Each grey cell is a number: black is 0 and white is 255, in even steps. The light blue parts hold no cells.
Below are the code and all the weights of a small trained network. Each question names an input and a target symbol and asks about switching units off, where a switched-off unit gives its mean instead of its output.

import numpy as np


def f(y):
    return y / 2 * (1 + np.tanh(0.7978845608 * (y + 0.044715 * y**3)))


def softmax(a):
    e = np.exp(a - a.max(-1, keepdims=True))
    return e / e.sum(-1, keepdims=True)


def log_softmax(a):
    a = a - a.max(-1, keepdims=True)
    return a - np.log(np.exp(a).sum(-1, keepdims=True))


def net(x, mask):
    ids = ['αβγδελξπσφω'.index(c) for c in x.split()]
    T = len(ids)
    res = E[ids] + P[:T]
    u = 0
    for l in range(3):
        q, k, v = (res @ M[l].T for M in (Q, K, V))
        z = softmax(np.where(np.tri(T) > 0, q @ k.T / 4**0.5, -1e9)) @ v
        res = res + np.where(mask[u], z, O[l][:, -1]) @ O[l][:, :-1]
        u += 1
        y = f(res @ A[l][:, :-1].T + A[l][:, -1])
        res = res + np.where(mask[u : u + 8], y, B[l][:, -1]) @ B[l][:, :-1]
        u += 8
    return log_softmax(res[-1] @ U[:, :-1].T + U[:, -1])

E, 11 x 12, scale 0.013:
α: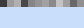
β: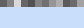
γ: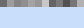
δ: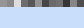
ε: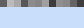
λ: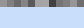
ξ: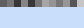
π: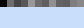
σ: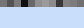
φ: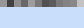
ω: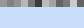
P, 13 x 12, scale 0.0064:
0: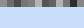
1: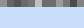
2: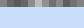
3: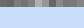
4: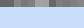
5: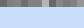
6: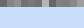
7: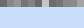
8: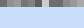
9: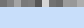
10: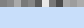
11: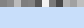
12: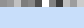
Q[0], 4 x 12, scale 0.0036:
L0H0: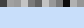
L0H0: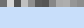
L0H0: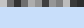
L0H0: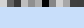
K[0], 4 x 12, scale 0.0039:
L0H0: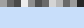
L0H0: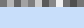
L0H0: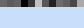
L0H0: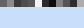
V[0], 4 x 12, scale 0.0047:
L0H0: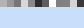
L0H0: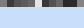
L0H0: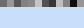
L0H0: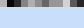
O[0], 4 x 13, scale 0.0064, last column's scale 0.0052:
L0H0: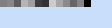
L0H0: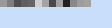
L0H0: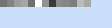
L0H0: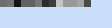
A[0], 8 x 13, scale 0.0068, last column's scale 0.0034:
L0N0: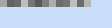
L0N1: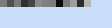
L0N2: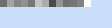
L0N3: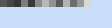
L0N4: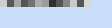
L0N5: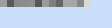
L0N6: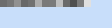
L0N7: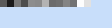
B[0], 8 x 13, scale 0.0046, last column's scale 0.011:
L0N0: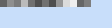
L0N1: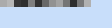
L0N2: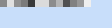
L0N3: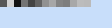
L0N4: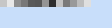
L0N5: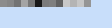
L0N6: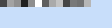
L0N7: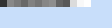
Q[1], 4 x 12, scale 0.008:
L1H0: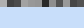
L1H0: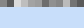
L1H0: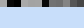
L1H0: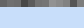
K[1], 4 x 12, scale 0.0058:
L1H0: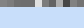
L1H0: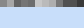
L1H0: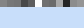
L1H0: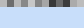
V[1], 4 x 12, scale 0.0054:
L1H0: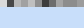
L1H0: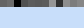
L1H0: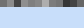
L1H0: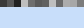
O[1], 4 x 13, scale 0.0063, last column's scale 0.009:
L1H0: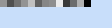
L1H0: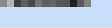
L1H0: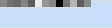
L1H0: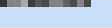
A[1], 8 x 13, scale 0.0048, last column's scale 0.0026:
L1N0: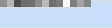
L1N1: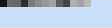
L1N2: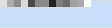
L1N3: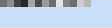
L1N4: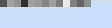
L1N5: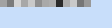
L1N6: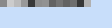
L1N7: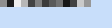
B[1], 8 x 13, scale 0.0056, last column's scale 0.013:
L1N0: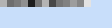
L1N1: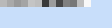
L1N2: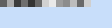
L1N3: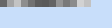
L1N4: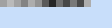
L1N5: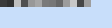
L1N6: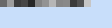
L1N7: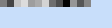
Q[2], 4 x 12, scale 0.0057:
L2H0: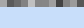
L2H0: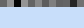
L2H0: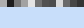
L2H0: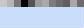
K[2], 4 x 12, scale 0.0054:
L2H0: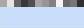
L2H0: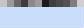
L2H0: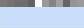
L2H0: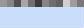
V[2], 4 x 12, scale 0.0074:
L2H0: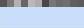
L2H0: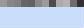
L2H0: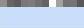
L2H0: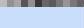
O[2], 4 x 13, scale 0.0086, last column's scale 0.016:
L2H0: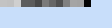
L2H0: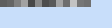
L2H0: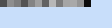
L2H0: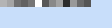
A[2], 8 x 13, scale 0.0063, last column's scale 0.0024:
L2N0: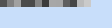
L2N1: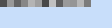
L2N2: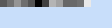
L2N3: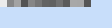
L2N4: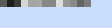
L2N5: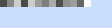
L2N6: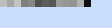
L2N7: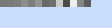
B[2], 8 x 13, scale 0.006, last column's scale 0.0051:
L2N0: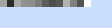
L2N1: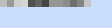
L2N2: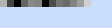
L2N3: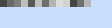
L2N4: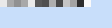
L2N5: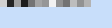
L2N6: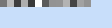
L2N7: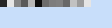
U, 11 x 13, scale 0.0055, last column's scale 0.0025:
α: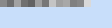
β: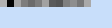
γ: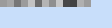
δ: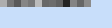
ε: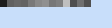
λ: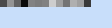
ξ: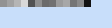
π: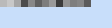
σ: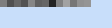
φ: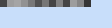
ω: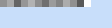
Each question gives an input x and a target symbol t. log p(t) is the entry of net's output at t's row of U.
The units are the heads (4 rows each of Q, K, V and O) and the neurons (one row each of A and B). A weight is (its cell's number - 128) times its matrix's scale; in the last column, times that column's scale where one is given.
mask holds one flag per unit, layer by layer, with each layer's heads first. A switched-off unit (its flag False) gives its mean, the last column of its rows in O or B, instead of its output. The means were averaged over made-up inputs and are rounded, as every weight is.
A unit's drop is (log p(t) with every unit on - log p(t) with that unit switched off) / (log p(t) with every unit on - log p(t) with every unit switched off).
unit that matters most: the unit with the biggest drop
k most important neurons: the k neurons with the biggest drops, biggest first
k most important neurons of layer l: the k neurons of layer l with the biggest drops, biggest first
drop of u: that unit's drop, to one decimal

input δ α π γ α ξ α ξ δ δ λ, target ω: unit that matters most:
L0H0
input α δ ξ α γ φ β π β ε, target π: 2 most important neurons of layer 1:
(L1N6; L1N2)
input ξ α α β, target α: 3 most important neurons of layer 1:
(L1N1; L1N5; L1N0)
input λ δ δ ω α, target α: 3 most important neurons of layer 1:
(L1N0; L1N4; L1N3)
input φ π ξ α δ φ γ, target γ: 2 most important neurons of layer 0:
(L0N2; L0N7)
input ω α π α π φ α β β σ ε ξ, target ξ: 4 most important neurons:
(L2N1; L0N3; L0N7; L2N0)
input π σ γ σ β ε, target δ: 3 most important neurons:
(L0N2; L0N1; L0N6)
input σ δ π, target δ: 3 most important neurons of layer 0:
(L0N1; L0N4; L0N5)
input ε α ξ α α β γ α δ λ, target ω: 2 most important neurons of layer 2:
(L2N4; L2N7)
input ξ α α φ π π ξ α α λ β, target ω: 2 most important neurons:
(L2N4; L1N2)
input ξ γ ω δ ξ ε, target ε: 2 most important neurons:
(L1N1; L0N4)
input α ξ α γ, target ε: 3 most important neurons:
(L0N2; L0N3; L1N6)
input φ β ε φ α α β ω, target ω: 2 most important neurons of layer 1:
(L1N1; L1N4)
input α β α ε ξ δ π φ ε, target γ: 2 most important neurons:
(L0N2; L0N5)
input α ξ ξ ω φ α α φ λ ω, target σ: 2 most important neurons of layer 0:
(L0N2; L0N4)
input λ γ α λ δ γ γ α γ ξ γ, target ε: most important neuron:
(L0N3)
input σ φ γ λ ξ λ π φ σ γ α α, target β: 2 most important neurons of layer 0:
(L0N6; L0N4)
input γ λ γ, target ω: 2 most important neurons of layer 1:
(L1N2; L1N0)
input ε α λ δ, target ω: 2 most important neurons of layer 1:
(L1N2; L1N0)
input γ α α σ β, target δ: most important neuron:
(L0N1)
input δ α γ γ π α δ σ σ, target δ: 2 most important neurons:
(L0N1; L1N0)
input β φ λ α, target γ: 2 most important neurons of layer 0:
(L0N2; L0N6)
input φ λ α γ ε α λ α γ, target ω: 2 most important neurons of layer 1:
(L1N2; L1N1)
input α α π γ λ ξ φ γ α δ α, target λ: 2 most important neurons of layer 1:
(L1N1; L1N5)
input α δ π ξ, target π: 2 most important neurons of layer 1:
(L1N1; L1N2)
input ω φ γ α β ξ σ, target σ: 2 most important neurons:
(L2N0; L0N1)
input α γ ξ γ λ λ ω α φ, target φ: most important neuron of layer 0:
(L0N7)
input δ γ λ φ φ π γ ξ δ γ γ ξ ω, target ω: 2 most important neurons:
(L0N0; L2N4)
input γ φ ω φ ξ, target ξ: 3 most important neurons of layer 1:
(L1N1; L1N3; L1N4)
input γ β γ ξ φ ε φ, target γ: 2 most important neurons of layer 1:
(L1N3; L1N6)
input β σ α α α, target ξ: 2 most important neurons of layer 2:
(L2N3; L2N6)
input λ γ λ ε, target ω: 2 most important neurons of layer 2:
(L2N4; L2N7)
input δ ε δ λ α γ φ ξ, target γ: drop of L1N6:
0.1
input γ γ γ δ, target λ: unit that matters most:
L1H0
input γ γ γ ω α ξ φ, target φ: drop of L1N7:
0.2
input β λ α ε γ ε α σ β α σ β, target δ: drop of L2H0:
0.8
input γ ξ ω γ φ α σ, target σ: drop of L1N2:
0.2
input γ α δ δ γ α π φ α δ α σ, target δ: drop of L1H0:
0.4
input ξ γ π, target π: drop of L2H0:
0.9
